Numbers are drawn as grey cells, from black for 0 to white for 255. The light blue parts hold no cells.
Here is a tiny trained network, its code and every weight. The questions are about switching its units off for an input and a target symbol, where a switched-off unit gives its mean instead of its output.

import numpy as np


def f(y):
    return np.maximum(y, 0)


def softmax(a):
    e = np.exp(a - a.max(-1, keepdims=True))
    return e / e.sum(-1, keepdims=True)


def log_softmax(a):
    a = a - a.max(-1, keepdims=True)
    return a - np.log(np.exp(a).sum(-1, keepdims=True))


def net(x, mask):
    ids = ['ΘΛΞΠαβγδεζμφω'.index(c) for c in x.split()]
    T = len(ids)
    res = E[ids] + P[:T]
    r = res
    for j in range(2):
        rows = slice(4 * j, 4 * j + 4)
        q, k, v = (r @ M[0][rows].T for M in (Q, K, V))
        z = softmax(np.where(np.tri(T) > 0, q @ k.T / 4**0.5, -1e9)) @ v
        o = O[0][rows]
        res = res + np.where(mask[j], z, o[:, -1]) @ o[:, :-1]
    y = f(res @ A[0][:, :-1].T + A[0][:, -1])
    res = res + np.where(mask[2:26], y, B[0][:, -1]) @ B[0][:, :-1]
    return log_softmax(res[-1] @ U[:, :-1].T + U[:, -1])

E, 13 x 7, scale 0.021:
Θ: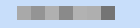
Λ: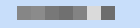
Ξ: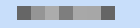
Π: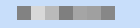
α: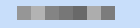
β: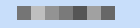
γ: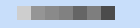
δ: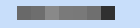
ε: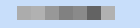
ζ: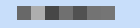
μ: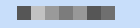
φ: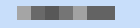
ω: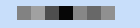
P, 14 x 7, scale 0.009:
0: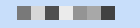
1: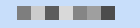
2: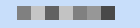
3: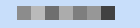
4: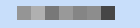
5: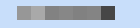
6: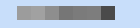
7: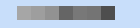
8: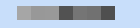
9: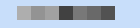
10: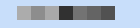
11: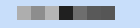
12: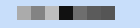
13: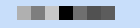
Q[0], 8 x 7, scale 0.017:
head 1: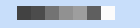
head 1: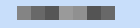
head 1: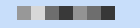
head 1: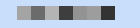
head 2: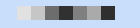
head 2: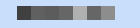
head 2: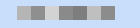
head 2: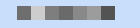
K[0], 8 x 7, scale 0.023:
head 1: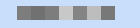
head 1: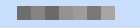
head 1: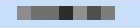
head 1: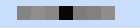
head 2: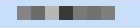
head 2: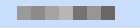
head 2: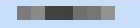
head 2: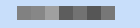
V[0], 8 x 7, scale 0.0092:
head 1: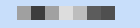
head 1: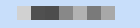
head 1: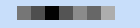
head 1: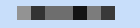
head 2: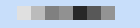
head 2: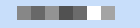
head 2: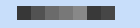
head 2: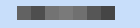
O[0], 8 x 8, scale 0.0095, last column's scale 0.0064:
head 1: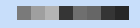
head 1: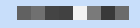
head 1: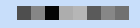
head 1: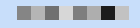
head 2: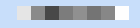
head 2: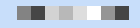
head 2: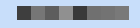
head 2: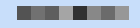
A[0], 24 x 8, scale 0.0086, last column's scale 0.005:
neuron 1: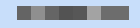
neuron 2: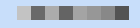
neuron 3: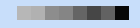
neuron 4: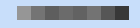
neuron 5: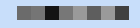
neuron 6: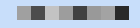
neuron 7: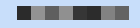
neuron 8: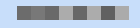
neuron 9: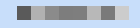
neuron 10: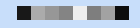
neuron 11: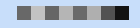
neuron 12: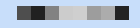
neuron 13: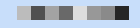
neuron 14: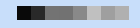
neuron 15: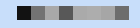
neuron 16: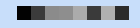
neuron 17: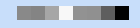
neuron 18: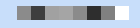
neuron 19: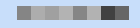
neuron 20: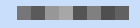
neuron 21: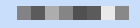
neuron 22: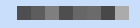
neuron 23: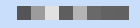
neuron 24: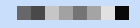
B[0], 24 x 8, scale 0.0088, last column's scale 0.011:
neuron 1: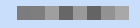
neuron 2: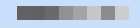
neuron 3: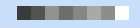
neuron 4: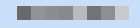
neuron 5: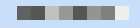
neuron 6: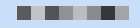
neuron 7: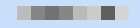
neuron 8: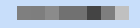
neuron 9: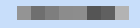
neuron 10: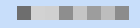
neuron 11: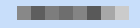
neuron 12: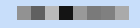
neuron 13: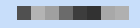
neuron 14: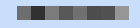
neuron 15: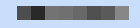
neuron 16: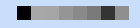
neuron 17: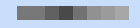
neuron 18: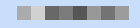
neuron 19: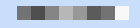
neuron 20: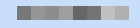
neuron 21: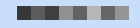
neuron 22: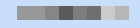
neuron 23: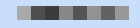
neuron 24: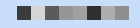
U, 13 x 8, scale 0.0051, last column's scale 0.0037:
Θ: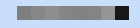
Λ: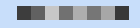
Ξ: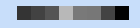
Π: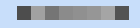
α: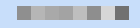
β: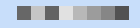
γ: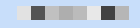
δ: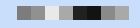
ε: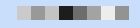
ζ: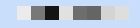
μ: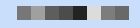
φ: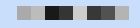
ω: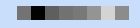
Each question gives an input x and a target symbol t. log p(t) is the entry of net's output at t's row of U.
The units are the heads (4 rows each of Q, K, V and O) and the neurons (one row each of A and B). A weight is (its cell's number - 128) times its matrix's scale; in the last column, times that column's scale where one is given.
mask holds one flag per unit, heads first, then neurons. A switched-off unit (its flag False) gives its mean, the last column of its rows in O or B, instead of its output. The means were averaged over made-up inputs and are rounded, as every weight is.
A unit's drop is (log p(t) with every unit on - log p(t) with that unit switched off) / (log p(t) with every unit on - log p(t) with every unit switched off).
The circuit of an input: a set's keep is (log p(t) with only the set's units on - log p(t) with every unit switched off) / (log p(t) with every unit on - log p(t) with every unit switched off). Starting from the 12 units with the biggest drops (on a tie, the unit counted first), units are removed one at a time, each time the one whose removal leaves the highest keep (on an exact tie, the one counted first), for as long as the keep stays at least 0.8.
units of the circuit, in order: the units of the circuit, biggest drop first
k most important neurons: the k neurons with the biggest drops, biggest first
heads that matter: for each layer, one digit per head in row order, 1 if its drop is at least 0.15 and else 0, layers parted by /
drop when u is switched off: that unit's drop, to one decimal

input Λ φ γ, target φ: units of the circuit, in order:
(head 1)
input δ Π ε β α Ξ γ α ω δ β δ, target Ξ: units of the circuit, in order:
(head 1; head 2; neuron 16)
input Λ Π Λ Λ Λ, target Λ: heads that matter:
01
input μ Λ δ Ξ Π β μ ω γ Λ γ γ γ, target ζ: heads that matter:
10
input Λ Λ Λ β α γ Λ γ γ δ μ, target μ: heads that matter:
10
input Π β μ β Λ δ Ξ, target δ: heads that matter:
11
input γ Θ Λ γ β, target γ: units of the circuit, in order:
(head 2; head 1)
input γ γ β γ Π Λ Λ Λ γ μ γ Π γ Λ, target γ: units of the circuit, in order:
(head 1; head 2)
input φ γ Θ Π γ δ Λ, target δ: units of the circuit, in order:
(head 1; head 2; neuron 8)
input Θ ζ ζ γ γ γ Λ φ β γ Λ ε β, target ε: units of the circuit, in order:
(head 1; head 2)
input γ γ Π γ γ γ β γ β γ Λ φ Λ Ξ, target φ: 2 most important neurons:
(neuron 5; neuron 3)
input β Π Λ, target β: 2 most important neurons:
(neuron 6; neuron 24)
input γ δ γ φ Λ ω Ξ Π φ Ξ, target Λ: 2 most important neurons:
(neuron 12; neuron 10)
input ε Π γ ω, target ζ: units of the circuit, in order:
(head 1)
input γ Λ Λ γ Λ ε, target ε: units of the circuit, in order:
(head 2; head 1)
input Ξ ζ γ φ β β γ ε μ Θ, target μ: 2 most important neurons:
(neuron 21; neuron 19)
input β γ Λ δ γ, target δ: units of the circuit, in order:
(head 1; head 2)
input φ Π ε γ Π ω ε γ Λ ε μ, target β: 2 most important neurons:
(neuron 16; neuron 7)
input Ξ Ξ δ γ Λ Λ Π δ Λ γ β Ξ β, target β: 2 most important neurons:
(neuron 6; neuron 24)
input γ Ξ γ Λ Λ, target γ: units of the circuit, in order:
(head 2)
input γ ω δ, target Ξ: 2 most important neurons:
(neuron 16; neuron 5)
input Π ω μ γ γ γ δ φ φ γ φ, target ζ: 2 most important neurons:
(neuron 3; neuron 18)
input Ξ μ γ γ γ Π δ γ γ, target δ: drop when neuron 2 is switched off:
0.1
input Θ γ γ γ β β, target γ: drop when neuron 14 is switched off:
0.0
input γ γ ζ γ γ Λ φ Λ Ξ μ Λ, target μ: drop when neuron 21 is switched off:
0.5
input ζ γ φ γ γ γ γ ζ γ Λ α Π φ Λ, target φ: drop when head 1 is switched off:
0.6
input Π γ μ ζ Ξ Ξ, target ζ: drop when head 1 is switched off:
0.4
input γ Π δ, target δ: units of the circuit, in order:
(head 1)
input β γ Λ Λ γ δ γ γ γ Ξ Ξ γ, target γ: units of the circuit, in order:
(head 1; head 2)
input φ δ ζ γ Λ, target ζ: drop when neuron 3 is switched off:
0.2
